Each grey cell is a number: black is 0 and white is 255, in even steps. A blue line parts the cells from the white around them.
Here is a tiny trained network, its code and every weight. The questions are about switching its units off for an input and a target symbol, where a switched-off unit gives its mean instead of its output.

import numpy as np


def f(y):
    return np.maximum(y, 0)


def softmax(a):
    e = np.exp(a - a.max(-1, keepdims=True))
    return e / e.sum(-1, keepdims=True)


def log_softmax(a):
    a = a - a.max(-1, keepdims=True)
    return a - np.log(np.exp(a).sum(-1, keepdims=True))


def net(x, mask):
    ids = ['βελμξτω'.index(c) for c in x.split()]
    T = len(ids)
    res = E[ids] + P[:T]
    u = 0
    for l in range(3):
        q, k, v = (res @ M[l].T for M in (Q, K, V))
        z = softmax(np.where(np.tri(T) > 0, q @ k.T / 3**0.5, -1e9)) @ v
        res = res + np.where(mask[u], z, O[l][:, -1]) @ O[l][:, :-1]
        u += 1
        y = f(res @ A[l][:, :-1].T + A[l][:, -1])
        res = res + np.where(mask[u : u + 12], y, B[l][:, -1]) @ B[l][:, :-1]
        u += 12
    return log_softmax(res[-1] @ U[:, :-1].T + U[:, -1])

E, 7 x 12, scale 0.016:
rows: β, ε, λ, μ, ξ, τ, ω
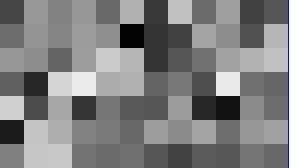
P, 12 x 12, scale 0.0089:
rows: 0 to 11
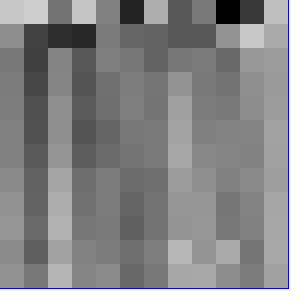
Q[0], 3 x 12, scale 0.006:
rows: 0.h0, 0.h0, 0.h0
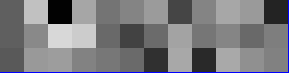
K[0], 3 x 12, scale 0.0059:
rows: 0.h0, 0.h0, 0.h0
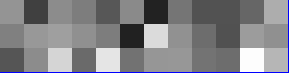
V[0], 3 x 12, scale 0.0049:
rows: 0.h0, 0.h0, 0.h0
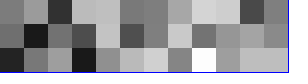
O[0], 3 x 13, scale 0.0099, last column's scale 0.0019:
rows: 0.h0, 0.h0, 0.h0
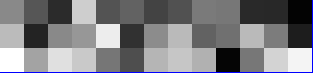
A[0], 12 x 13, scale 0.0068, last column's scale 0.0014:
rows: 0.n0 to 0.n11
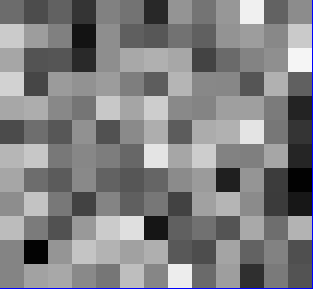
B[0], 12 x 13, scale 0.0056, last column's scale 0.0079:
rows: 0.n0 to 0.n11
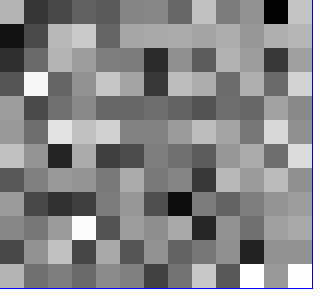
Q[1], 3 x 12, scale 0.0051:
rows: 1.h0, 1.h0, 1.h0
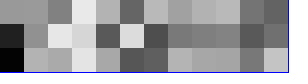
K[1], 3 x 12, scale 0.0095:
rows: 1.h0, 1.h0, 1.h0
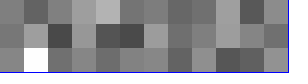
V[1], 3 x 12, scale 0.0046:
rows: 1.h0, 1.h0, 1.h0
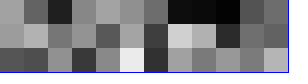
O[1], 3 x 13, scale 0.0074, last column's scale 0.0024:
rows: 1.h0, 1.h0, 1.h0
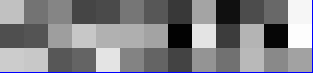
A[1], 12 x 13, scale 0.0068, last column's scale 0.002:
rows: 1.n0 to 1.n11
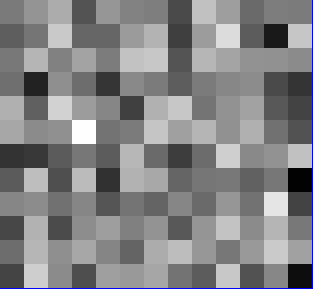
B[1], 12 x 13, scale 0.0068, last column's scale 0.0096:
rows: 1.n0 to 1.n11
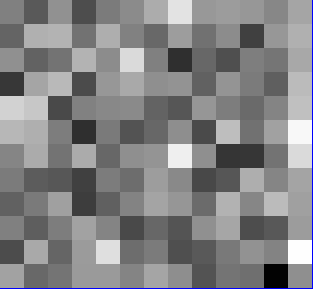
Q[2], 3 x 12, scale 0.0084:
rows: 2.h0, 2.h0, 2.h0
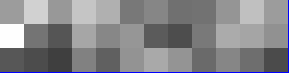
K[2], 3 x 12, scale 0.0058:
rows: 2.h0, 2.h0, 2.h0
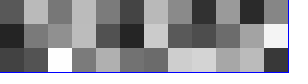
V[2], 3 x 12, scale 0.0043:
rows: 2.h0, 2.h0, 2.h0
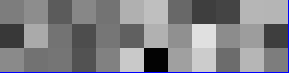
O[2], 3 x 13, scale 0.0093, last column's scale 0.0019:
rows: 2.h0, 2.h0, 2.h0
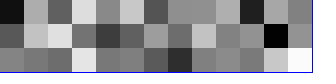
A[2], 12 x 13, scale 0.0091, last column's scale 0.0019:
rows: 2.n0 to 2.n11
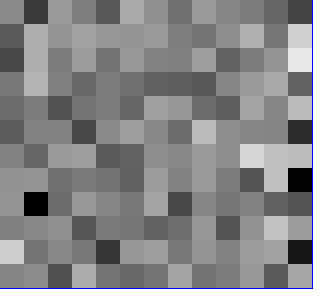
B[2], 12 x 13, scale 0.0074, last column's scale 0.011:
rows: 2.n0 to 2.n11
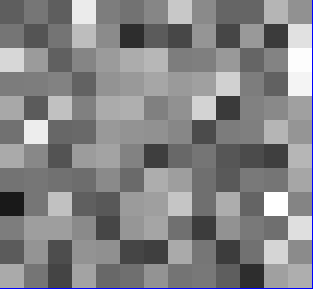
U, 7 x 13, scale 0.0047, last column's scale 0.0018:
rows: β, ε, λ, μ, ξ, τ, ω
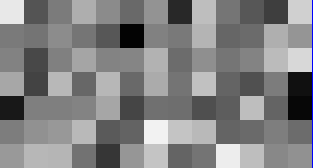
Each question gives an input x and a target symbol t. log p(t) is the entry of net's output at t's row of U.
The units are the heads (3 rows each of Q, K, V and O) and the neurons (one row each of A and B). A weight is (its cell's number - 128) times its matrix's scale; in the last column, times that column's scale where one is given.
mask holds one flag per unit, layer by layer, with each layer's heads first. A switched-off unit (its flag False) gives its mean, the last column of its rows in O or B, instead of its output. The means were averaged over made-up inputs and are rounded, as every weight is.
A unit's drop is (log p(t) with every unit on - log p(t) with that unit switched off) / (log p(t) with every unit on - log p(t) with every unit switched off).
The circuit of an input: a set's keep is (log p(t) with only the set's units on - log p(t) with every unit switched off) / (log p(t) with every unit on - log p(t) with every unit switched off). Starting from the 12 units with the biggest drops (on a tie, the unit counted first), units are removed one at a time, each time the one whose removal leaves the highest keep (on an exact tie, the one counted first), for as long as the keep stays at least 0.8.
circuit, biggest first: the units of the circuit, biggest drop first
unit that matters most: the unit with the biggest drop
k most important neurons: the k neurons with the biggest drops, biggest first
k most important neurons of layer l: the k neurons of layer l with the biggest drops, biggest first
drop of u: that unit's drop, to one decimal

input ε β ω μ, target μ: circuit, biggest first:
0.n10; 1.n1; 0.n6
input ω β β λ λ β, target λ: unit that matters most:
1.h0
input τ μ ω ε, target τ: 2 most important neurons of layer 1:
1.n6; 1.n5
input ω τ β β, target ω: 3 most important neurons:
0.n8; 0.n0; 2.n9
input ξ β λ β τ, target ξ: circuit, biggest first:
1.h0; 1.n10; 0.h0
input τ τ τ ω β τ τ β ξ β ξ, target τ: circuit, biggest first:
2.h0; 0.h0; 0.n1
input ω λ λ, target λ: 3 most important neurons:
0.n9; 1.n11; 1.n0
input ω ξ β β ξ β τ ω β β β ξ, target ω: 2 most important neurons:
0.n8; 2.n9
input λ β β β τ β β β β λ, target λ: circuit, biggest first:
0.n9; 2.h0
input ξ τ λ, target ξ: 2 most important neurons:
0.n3; 1.n10
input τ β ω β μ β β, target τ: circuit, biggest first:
1.h0; 0.n6; 0.h0; 1.n6
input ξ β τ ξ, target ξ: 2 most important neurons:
2.n1; 1.n10
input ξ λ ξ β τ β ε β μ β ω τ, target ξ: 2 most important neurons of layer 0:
0.n0; 0.n11
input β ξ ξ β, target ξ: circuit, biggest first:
0.h0
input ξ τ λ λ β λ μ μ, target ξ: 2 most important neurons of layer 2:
2.n2; 2.n1
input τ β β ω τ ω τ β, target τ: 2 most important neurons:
0.n11; 0.n6
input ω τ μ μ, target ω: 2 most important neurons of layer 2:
2.n9; 2.n1
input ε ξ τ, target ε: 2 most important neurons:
2.n10; 0.n8
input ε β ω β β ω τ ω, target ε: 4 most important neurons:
2.n10; 0.n1; 1.n10; 0.n11
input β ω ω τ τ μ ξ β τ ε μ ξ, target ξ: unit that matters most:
0.n3
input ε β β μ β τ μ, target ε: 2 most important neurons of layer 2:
2.n10; 2.n2
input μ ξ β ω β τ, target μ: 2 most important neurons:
2.n4; 0.n10
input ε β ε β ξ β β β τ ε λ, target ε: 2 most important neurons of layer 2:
2.n10; 2.n2
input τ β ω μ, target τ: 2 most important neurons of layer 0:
0.n6; 0.n10
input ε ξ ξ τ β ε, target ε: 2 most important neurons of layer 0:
0.n8; 0.n1
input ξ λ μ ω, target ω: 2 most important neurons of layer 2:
2.n1; 2.n6
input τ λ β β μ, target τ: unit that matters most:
1.h0
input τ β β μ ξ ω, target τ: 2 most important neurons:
0.n6; 0.n1
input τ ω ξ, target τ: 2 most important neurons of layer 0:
0.n1; 0.n6
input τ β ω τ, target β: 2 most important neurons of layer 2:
2.n6; 2.n1
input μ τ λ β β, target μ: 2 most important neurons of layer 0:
0.n10; 0.n11
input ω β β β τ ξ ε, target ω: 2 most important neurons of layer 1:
1.n8; 1.n6
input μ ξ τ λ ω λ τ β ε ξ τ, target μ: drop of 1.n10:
0.1
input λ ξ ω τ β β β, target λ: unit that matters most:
2.h0
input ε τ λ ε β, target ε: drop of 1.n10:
0.2
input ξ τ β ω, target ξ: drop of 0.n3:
-0.1
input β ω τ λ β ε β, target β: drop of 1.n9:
0.0
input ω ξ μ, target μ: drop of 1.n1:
0.3
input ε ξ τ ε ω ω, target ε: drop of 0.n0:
0.1
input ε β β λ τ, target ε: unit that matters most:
0.h0
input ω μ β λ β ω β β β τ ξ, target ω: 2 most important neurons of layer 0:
0.n8; 0.n3
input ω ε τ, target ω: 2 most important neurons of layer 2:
2.n9; 2.n3
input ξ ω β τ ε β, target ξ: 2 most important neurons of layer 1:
1.n6; 1.n10
